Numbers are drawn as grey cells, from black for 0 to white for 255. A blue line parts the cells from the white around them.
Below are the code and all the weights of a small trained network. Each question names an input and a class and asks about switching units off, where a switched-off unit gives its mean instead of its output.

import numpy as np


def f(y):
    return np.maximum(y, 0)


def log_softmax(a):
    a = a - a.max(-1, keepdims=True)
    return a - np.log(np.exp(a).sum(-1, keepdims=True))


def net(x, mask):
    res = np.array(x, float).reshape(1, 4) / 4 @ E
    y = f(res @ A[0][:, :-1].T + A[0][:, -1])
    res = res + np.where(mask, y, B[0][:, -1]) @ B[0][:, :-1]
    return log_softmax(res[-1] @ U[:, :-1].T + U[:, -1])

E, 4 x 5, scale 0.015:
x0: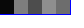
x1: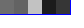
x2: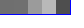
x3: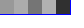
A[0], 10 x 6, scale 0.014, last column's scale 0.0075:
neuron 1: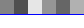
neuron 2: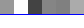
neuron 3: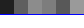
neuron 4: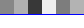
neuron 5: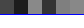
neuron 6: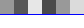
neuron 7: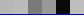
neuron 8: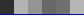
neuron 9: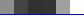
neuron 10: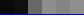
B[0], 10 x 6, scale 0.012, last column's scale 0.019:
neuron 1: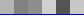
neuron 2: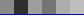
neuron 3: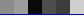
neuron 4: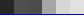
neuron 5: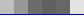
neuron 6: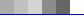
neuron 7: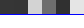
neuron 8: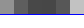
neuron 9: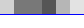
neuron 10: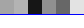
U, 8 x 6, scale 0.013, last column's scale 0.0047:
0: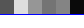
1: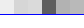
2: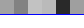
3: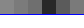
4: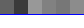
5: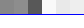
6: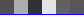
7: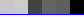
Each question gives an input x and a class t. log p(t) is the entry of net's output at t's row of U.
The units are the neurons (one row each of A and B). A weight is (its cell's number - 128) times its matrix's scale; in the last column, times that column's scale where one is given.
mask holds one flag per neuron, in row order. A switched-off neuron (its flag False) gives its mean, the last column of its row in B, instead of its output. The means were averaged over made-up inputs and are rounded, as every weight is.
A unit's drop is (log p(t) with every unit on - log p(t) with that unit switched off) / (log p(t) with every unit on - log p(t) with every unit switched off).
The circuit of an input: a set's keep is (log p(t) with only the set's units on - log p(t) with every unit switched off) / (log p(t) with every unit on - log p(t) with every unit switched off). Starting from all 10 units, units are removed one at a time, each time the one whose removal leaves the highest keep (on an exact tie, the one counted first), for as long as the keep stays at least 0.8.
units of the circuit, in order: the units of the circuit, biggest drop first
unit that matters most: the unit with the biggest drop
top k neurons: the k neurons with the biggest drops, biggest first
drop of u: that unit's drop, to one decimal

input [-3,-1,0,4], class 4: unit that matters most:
neuron 6
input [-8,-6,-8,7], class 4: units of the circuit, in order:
(neuron 7; neuron 2)
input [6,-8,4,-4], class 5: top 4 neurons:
(neuron 4; neuron 7; neuron 2; neuron 5)
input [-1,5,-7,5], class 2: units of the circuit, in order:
(neuron 7; neuron 3)
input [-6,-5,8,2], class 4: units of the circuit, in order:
(neuron 7; neuron 4)
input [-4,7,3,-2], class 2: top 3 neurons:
(neuron 1; neuron 9; neuron 2)
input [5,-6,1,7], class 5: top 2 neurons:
(neuron 4; neuron 2)
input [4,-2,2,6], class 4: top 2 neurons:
(neuron 7; neuron 2)
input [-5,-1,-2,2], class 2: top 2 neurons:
(neuron 9; neuron 5)
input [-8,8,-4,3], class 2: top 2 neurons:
(neuron 7; neuron 1)
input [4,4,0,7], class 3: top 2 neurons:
(neuron 3; neuron 6)
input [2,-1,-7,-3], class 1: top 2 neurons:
(neuron 3; neuron 9)
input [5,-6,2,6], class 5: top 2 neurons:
(neuron 4; neuron 2)
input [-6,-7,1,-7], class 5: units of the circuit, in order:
(neuron 5)
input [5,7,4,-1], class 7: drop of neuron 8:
0.0
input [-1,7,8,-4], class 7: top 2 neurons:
(neuron 3; neuron 5)
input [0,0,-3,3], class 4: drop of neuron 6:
0.1
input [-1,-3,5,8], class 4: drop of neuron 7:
0.7
